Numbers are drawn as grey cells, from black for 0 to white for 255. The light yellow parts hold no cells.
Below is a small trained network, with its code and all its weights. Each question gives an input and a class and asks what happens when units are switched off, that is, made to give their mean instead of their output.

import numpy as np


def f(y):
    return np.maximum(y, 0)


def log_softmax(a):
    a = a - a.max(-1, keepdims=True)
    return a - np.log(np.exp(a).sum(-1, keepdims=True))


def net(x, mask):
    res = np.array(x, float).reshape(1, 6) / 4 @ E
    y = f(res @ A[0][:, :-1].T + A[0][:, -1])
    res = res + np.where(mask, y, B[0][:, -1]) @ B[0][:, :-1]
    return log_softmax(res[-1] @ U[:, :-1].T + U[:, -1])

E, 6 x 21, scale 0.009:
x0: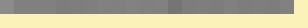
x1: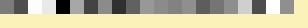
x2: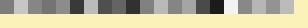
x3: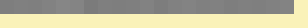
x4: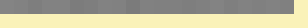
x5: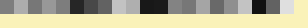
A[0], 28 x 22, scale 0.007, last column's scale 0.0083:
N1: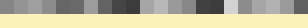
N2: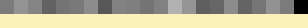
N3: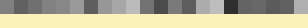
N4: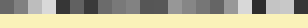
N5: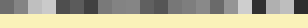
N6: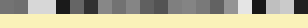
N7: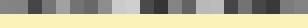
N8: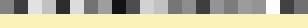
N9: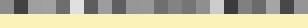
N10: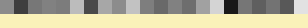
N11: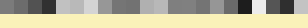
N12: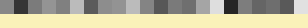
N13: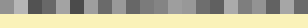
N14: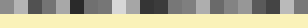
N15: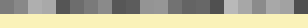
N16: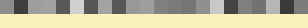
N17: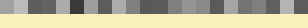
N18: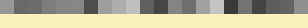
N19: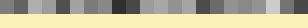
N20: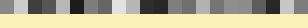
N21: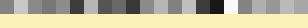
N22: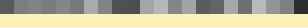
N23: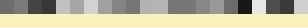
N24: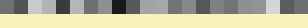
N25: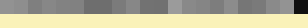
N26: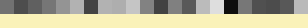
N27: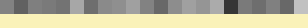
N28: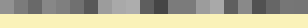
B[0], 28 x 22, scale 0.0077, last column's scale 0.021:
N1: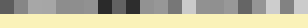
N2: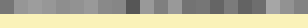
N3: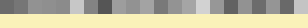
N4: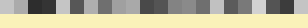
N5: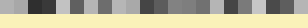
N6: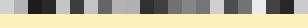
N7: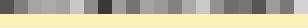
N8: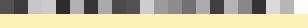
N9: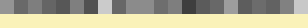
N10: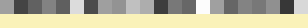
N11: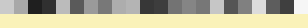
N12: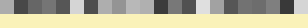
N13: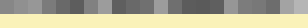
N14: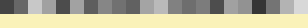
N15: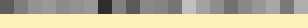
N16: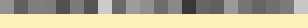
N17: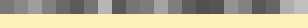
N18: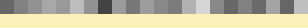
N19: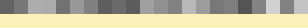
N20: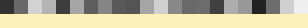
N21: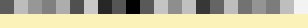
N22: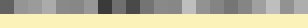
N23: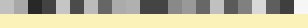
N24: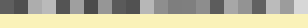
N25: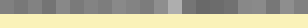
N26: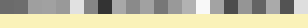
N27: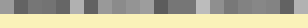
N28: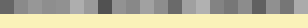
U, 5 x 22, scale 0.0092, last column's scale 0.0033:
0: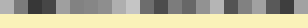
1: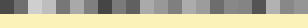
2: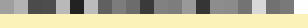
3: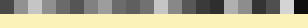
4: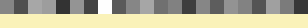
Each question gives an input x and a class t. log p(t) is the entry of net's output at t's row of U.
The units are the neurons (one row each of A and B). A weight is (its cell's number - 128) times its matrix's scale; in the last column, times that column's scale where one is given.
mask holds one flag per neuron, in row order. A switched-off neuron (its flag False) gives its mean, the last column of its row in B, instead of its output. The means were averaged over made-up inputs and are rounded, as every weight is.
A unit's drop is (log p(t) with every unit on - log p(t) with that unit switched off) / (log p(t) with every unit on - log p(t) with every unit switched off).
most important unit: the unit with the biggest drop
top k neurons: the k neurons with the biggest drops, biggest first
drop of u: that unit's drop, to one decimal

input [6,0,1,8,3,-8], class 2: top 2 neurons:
(N11 N23)
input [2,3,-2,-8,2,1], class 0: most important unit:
N20
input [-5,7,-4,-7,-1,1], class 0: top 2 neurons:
(N6 N4)
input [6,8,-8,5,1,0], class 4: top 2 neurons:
(N8 N24)
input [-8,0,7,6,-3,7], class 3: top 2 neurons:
(N20 N14)
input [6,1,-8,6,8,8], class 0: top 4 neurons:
(N6 N5 N4 N8)
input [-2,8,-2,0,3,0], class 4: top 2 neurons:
(N8 N24)
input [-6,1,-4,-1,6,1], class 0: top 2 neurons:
(N8 N20)
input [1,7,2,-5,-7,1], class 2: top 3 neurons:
(N6 N4 N5)
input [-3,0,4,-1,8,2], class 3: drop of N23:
0.1
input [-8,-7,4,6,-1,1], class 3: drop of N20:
0.6
